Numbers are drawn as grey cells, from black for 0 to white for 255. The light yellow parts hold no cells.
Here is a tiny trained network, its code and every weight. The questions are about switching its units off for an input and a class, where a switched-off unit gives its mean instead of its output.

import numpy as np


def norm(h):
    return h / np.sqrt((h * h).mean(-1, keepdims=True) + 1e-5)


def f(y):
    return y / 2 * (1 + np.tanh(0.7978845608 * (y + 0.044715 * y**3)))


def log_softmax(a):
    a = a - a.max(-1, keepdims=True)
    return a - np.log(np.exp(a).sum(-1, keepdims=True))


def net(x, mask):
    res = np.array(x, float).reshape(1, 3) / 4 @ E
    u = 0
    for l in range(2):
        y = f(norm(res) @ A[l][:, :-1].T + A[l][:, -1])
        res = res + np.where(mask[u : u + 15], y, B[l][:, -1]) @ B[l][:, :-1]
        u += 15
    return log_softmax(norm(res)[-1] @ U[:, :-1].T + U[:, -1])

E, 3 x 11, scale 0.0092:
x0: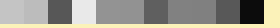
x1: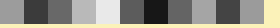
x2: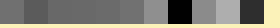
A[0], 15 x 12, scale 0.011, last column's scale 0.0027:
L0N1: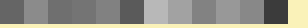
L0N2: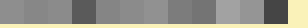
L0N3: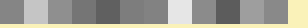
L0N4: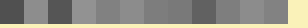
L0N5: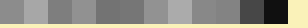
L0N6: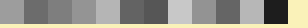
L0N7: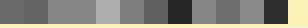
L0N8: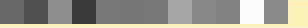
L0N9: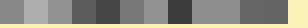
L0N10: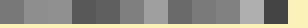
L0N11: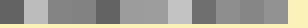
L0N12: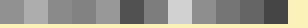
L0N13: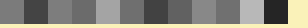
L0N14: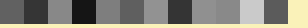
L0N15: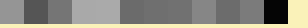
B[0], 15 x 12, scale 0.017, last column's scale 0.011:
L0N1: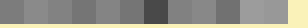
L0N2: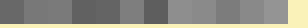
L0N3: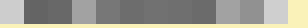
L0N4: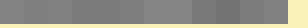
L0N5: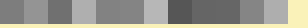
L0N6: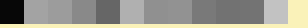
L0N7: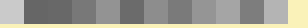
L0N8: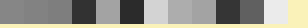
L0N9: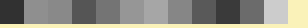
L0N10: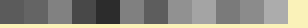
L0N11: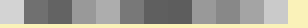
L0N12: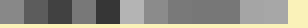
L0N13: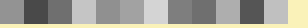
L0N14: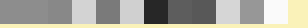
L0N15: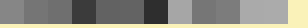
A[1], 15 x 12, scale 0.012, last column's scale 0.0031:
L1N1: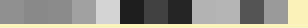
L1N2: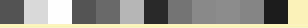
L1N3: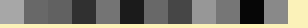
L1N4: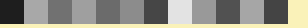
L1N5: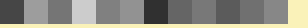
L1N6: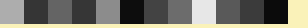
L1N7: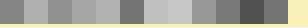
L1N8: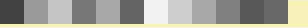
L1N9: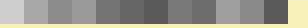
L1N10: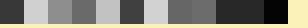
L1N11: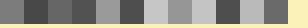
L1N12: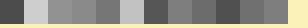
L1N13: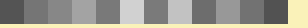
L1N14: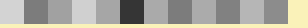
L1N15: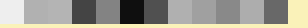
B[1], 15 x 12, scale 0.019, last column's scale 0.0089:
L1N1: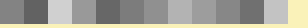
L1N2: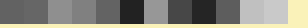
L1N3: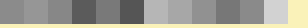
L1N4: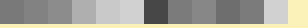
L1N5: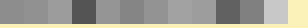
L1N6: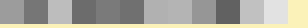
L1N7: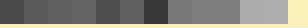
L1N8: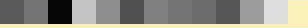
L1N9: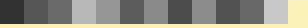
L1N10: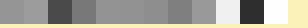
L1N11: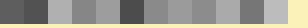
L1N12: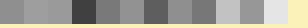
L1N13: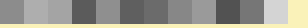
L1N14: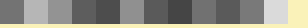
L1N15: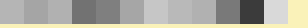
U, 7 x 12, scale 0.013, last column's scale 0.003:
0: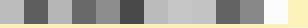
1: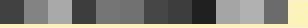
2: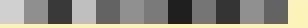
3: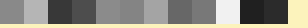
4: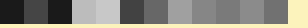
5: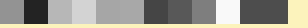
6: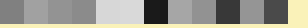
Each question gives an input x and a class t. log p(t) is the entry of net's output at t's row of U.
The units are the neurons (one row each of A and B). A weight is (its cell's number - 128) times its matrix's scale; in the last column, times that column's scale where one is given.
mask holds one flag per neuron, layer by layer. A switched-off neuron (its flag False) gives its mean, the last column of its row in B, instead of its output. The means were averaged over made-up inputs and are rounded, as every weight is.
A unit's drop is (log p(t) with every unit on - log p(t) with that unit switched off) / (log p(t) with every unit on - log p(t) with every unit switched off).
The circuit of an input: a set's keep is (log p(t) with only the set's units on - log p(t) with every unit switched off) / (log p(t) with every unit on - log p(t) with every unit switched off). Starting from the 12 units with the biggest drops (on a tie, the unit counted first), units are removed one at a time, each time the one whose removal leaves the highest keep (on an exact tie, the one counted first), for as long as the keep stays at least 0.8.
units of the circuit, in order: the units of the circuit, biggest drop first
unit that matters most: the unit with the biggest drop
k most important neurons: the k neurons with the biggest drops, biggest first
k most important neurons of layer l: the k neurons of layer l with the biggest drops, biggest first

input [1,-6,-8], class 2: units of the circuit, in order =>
[L0N3; L1N14]
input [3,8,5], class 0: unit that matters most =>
L0N14
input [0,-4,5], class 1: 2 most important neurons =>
[L0N8; L1N2]
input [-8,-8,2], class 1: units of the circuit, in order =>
[L0N14; L1N2]
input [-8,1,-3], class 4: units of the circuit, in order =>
[L0N8; L1N8]
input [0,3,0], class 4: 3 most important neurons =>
[L0N6; L0N14; L0N13]
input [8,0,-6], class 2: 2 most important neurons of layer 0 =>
[L0N3; L0N9]
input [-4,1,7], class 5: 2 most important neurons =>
[L0N14; L0N7]
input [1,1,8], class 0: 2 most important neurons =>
[L0N7; L1N3]
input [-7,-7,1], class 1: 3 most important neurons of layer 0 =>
[L0N14; L0N7; L0N9]
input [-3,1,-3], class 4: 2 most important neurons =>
[L0N8; L0N6]
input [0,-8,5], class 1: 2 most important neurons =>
[L0N8; L1N2]
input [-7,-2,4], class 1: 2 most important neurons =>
[L0N14; L1N2]
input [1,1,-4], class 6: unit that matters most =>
L0N6
